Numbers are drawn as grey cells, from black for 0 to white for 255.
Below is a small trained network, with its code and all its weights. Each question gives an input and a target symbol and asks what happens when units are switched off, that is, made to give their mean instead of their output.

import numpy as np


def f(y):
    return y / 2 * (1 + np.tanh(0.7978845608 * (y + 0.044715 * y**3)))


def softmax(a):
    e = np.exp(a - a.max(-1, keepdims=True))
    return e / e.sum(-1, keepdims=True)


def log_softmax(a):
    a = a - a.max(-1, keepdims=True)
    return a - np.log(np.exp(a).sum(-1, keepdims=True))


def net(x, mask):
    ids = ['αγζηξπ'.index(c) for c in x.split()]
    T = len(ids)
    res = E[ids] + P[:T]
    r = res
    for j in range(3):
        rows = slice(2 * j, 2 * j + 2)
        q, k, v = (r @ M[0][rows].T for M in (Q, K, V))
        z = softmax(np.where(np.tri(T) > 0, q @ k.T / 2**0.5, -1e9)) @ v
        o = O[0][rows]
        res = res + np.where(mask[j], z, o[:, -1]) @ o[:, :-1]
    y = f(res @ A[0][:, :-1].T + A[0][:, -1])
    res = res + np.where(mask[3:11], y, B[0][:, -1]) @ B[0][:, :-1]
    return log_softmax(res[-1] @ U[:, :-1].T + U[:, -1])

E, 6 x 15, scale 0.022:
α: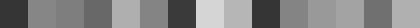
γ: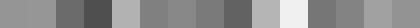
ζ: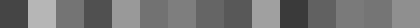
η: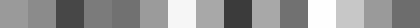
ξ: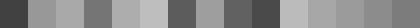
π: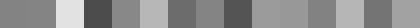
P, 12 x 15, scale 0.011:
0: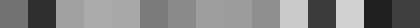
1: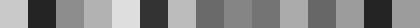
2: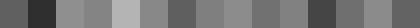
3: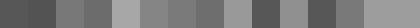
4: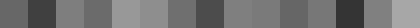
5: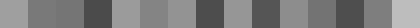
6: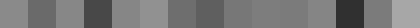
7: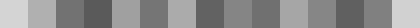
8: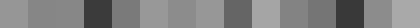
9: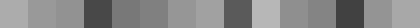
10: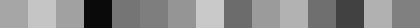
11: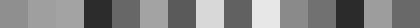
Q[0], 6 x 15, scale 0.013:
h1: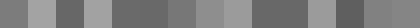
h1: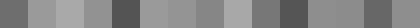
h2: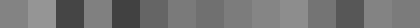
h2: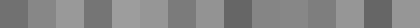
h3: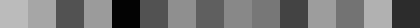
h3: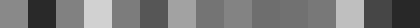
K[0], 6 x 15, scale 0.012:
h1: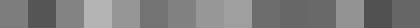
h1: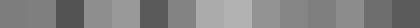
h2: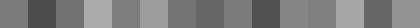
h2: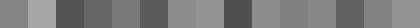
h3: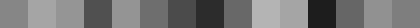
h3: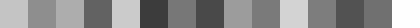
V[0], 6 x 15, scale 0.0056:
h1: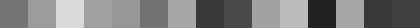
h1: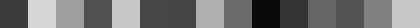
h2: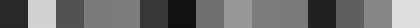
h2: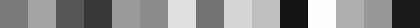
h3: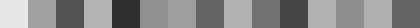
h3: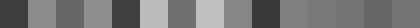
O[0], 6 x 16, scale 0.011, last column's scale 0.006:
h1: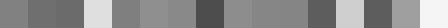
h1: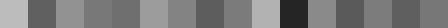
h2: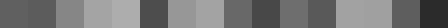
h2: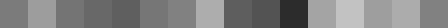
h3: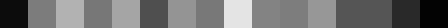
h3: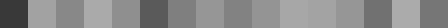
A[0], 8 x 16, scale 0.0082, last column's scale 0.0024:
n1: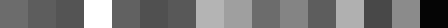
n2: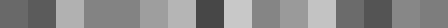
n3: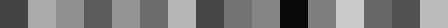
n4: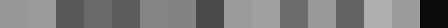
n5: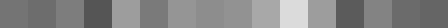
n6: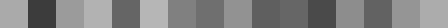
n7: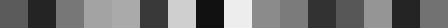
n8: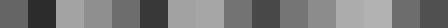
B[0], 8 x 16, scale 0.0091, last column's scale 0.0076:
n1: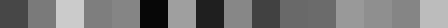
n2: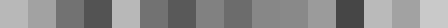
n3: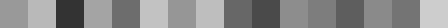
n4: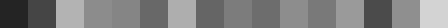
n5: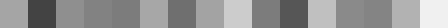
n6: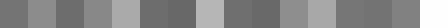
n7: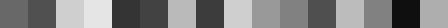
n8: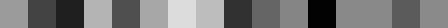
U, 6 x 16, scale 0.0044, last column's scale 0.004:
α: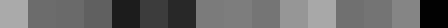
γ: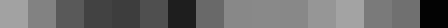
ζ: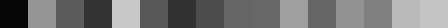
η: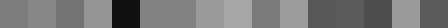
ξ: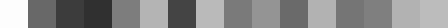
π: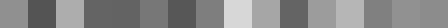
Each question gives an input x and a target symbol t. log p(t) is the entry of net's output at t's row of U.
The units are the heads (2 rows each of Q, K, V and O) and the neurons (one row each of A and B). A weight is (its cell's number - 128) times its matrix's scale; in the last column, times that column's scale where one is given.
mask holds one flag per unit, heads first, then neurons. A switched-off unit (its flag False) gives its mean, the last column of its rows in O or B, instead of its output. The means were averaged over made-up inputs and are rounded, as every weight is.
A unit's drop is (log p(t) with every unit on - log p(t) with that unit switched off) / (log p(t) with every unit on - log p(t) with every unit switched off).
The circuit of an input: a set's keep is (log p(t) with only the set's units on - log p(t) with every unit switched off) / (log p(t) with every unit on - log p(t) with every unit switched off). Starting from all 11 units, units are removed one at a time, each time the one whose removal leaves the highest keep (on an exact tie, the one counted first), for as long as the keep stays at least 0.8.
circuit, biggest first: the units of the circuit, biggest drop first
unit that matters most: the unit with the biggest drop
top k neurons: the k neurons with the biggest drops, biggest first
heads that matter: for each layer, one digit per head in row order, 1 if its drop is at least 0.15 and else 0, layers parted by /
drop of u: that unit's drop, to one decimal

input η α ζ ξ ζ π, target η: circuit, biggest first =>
h2, h3, n8, n3
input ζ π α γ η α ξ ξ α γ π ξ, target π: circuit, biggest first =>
h3, h2, n5
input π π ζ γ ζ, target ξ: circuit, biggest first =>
h3
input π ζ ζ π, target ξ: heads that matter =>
001
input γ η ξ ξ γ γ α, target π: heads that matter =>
011
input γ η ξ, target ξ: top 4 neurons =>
n2, n4, n1, n7
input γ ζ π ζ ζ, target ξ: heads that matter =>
111
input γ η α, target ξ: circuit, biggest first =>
h2, h1
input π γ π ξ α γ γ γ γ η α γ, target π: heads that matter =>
001
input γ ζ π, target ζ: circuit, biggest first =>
h1, h2, n1
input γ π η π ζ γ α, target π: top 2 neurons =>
n7, n6
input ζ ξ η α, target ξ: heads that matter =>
110
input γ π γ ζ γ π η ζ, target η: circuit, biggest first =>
h3, n3, n7
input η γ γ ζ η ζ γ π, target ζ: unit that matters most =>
h2
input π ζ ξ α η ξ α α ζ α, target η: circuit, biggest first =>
h2, h3, n8
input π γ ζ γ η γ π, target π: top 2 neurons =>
n7, n5
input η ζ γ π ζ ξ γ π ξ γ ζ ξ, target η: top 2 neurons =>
n8, n2
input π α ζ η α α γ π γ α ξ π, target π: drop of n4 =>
-0.1
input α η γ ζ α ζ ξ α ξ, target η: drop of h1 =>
0.0
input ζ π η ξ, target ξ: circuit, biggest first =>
h2
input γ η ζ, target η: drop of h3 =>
0.7
